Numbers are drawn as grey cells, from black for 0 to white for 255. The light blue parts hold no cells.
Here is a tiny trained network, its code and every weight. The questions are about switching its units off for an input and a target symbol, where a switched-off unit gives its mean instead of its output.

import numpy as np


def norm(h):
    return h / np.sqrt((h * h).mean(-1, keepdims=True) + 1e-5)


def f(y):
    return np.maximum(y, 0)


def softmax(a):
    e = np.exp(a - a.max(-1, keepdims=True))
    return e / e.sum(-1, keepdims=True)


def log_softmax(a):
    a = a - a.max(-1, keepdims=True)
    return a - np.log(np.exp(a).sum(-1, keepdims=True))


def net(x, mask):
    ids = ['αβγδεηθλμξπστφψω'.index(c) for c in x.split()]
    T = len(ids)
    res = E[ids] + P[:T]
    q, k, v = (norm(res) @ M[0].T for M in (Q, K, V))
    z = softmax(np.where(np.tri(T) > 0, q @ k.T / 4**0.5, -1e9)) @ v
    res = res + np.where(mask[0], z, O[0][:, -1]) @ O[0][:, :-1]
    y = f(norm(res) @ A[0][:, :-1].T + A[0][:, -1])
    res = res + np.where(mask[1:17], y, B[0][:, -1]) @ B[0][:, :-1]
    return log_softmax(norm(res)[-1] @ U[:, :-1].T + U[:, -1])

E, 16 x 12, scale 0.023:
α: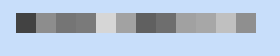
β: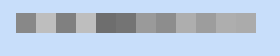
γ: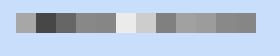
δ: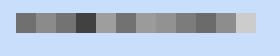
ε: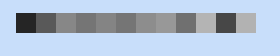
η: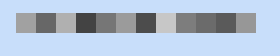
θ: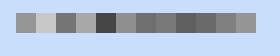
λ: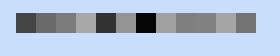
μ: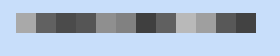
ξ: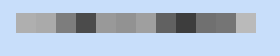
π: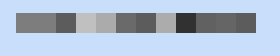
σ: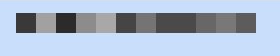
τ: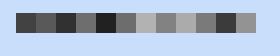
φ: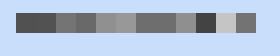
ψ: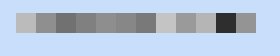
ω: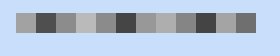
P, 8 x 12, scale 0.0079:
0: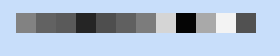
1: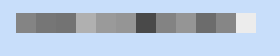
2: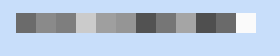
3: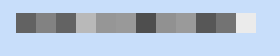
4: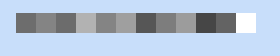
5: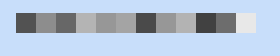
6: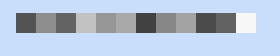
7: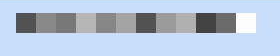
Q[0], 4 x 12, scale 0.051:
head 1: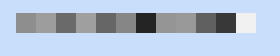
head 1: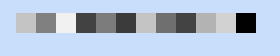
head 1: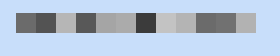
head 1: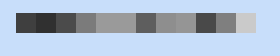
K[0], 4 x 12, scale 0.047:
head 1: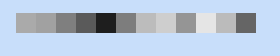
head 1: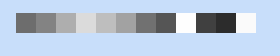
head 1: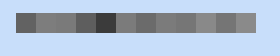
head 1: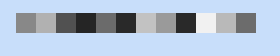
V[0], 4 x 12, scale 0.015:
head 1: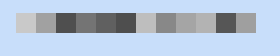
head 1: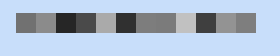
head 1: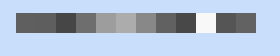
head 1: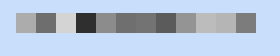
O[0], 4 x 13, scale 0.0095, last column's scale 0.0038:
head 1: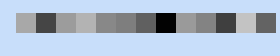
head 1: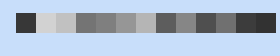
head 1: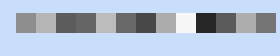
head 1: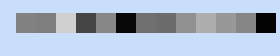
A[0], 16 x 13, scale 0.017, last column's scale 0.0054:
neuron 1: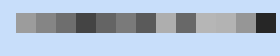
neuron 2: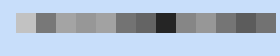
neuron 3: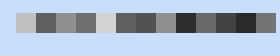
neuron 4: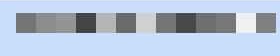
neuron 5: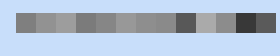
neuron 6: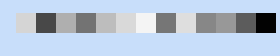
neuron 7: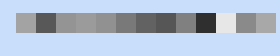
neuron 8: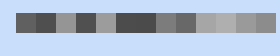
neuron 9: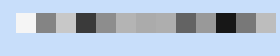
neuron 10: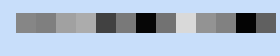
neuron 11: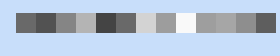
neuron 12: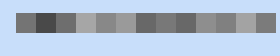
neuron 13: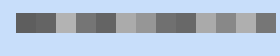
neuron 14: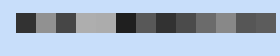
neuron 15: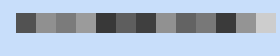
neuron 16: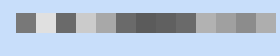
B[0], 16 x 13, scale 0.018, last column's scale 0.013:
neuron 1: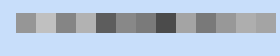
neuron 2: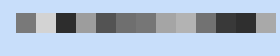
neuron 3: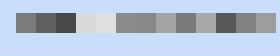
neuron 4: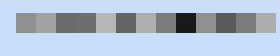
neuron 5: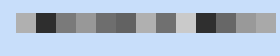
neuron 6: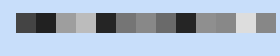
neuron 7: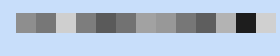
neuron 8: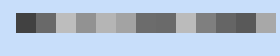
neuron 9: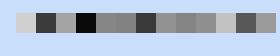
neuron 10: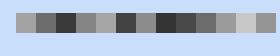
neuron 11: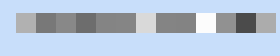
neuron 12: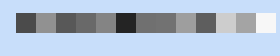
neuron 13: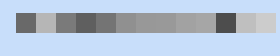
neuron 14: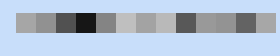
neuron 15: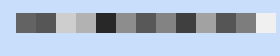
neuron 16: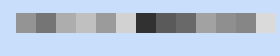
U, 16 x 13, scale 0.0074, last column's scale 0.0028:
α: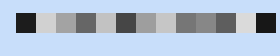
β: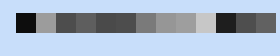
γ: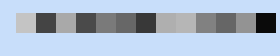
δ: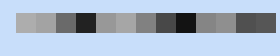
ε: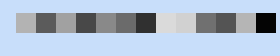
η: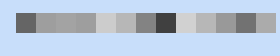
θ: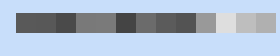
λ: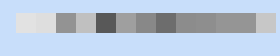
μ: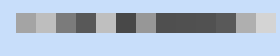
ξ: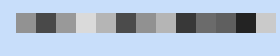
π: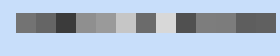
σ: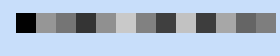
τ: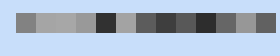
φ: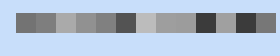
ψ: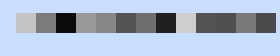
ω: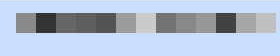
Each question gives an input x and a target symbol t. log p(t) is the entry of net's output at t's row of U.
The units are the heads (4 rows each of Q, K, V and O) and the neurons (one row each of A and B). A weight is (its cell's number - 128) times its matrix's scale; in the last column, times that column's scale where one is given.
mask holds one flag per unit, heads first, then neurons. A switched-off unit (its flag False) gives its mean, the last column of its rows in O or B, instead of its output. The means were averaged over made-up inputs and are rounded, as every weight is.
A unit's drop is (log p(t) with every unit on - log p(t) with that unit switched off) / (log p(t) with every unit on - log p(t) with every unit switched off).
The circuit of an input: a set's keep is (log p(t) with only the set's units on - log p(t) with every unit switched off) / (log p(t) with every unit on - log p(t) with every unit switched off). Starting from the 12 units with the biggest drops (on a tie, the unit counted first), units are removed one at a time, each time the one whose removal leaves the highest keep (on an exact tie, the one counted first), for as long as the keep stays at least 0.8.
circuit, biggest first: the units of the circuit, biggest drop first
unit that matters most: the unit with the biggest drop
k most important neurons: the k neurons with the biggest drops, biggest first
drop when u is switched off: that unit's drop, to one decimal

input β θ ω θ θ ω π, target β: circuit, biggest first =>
[head 1; neuron 2]
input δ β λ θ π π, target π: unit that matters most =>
neuron 14
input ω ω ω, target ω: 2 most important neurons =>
[neuron 5; neuron 13]
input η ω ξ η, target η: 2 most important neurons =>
[neuron 8; neuron 1]
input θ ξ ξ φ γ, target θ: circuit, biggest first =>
[neuron 12; head 1]
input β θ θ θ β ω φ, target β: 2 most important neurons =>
[neuron 2; neuron 13]
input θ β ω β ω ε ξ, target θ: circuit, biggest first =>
[head 1; neuron 12]
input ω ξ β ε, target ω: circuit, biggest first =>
[head 1; neuron 5]
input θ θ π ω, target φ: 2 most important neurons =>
[neuron 7; neuron 12]
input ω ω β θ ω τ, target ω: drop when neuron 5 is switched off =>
0.4
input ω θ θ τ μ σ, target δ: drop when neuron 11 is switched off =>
0.0
